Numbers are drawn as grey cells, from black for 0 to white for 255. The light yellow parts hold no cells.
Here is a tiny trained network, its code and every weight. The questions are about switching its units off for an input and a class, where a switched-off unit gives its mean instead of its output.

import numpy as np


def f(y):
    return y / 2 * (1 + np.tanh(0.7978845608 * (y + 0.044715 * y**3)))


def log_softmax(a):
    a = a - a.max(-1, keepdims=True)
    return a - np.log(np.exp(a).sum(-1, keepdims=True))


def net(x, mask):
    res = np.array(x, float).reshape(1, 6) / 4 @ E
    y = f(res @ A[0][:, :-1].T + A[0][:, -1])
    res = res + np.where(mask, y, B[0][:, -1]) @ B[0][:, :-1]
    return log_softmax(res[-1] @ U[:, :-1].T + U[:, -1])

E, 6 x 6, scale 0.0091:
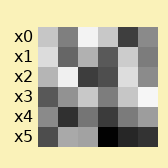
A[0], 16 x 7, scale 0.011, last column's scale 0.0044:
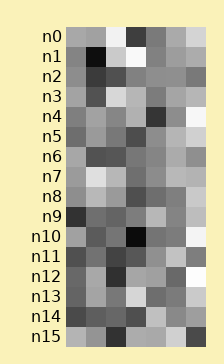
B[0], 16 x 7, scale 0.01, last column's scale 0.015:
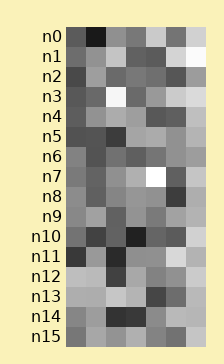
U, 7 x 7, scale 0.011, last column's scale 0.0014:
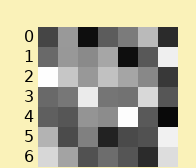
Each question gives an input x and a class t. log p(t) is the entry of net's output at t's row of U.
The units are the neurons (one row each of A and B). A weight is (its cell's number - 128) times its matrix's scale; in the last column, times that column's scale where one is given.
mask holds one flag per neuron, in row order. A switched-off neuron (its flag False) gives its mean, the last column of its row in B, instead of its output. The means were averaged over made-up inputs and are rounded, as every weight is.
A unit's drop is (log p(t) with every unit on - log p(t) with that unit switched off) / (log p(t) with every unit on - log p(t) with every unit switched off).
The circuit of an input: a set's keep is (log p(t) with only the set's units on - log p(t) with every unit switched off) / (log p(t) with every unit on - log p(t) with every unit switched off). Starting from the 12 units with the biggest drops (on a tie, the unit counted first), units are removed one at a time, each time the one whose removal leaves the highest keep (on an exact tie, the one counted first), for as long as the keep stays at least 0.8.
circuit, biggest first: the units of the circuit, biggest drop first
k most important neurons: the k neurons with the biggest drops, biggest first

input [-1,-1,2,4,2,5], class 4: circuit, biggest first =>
(n1)
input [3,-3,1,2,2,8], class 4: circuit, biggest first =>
(n0 n1)
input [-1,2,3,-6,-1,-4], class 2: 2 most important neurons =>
(n10 n12)
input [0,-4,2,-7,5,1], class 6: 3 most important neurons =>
(n3 n1 n0)
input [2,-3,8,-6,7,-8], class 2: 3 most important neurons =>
(n15 n10 n12)
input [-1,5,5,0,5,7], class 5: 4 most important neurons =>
(n10 n3 n15 n14)
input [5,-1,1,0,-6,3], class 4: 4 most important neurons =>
(n1 n7 n0 n12)
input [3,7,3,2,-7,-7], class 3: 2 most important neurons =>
(n3 n1)
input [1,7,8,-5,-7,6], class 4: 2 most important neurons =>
(n7 n0)
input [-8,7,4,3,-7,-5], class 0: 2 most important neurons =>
(n14 n11)
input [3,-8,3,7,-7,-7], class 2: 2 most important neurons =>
(n12 n13)
